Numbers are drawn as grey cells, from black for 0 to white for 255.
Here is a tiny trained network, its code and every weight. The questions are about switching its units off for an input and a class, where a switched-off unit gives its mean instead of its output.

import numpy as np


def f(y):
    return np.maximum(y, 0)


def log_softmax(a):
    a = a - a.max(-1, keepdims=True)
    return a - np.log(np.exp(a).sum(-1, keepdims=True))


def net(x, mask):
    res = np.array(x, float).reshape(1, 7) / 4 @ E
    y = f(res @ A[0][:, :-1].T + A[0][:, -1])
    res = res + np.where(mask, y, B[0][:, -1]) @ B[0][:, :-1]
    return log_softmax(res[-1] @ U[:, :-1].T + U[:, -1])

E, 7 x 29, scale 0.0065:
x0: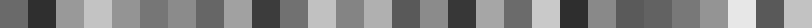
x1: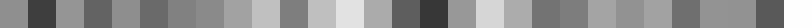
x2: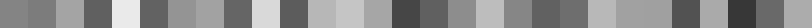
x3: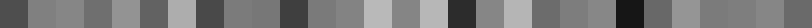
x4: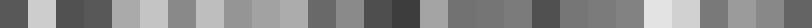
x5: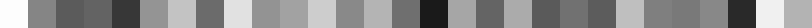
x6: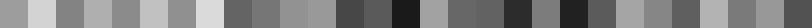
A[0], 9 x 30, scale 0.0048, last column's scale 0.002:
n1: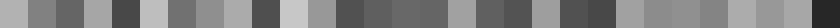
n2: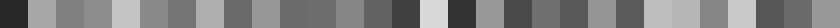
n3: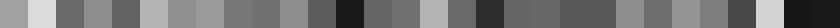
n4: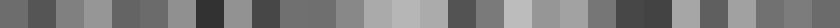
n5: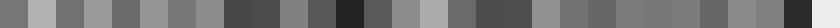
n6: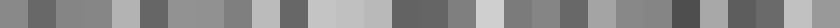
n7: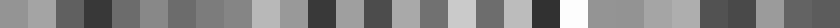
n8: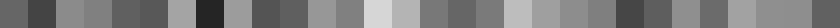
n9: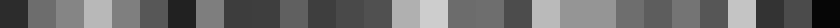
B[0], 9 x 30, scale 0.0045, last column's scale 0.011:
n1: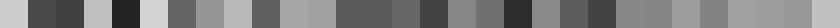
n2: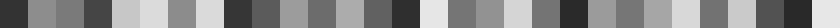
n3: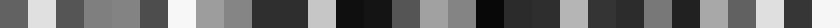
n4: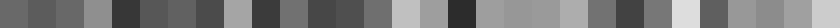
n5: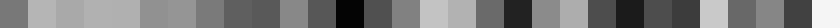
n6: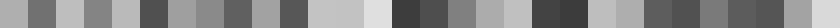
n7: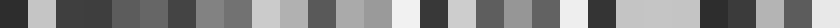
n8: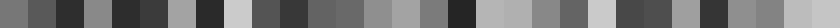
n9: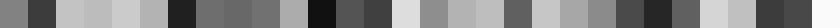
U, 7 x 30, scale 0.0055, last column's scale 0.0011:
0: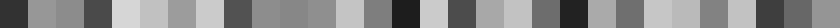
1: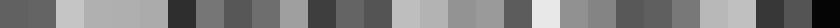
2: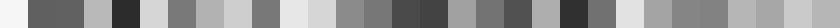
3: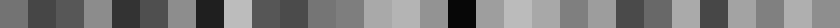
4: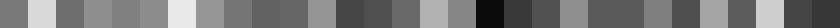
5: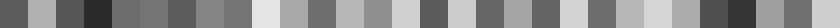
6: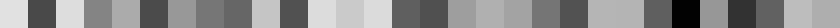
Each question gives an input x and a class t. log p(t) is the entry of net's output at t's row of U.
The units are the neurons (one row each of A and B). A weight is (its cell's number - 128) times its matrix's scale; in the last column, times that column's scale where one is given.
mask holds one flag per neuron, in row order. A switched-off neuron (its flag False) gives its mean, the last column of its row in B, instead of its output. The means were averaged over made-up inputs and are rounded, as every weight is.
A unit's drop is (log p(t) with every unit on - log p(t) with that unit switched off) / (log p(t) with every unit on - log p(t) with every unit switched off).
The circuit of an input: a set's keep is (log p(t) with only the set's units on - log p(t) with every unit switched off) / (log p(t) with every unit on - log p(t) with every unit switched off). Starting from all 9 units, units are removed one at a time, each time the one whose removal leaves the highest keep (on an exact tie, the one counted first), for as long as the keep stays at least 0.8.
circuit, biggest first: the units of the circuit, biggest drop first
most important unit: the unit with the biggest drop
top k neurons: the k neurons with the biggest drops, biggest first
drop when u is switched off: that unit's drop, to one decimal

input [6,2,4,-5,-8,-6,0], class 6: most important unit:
n6
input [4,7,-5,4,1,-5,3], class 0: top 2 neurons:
[n2, n5]
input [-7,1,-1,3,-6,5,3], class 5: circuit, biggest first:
[n5, n7]
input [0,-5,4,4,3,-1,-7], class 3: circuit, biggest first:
[n8, n5]
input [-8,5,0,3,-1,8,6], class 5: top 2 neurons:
[n7, n5]
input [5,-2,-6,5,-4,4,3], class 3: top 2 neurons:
[n8, n4]
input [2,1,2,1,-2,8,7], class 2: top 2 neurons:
[n1, n5]
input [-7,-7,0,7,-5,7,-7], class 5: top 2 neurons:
[n7, n9]
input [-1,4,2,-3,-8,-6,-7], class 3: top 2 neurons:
[n8, n4]
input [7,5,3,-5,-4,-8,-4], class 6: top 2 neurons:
[n6, n5]
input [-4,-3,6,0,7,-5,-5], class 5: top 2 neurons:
[n7, n6]
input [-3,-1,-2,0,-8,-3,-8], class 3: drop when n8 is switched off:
0.2
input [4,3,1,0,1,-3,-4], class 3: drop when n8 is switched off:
0.3
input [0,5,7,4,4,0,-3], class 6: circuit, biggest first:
[n6]
